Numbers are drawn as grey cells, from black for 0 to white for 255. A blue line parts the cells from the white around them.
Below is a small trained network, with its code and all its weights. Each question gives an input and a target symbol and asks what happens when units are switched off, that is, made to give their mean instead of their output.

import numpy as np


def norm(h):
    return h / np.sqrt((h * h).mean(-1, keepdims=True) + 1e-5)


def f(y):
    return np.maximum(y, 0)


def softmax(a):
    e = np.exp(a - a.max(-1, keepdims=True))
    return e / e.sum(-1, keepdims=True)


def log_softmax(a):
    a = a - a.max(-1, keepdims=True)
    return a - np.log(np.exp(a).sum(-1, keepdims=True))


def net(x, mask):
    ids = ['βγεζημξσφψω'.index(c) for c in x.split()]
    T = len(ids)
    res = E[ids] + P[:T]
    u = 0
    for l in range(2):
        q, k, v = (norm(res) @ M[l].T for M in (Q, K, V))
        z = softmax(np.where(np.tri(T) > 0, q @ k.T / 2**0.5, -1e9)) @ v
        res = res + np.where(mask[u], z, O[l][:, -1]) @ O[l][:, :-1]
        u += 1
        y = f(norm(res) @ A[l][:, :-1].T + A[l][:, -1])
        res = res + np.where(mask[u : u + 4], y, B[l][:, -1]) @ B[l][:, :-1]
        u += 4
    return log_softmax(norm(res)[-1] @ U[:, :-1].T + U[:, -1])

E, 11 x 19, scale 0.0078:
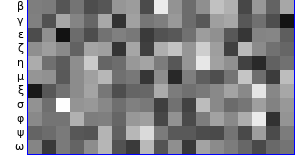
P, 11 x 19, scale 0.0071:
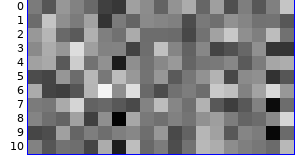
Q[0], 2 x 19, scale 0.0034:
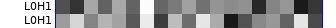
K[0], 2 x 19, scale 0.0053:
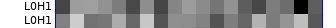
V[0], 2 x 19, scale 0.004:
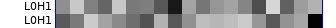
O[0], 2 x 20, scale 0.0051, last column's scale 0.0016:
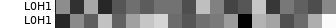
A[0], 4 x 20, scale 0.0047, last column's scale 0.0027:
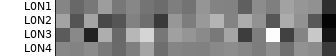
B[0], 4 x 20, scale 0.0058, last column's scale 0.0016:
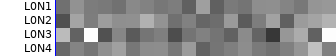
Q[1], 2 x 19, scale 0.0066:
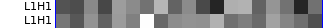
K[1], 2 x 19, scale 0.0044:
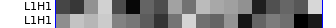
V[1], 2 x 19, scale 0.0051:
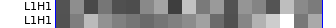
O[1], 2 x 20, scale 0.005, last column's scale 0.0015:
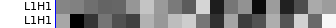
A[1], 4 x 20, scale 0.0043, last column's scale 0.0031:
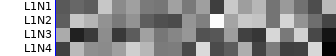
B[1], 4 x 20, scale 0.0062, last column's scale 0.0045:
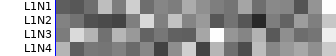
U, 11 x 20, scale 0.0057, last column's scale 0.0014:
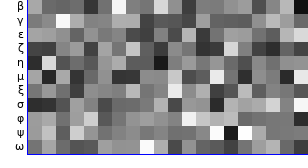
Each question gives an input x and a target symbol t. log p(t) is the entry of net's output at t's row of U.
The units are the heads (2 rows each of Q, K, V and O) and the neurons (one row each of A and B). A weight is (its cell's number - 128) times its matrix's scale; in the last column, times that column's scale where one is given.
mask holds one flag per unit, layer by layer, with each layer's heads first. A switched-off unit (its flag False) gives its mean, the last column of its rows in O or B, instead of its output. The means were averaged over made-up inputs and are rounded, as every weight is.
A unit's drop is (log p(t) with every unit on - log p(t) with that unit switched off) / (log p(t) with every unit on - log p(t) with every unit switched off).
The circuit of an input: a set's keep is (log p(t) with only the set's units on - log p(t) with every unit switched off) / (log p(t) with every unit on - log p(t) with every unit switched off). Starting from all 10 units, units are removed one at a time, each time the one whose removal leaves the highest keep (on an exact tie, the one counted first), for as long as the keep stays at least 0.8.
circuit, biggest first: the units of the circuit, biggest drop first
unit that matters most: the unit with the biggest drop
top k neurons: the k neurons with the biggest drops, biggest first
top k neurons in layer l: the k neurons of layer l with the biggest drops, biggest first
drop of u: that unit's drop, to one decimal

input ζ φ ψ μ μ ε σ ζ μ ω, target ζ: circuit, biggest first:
(L0H1)
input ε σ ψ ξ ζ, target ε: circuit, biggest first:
(L1H1; L1N4)
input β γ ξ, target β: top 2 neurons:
(L1N4; L1N3)
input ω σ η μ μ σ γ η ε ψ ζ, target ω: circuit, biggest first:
(L1H1; L1N2)
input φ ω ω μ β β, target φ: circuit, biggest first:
(L1H1; L1N3)
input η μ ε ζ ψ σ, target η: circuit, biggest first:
(L1H1; L1N2)
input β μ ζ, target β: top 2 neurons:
(L1N4; L1N3)
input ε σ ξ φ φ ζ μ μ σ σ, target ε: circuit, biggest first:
(L1H1; L1N4)
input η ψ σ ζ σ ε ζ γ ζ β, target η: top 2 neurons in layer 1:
(L1N2; L1N4)
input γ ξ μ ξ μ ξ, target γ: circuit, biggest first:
(L0H1; L0N3)
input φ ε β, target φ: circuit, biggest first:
(L1N3; L1H1; L1N2)
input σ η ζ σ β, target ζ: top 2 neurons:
(L1N4; L1N2)
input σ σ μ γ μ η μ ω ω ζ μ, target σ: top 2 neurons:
(L1N3; L0N3)
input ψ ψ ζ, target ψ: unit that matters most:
L0H1
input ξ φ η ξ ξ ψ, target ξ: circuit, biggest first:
(L1H1; L1N3)
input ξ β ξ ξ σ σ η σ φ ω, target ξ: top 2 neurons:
(L1N3; L1N4)
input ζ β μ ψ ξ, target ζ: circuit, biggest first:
(L0H1; L1N4)
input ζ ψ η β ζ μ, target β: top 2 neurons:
(L1N3; L1N4)
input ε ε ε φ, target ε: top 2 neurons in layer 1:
(L1N4; L1N2)
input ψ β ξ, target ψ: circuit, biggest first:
(L0H1)
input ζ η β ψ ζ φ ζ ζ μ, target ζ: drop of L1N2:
0.0
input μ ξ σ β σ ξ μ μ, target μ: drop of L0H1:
0.7
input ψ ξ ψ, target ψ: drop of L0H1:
0.8
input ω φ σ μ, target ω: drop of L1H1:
1.1
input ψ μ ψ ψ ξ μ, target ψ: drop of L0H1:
1.3
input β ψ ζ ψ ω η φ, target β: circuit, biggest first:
(L1H1; L1N4)
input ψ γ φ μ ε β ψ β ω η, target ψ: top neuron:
(L1N3)
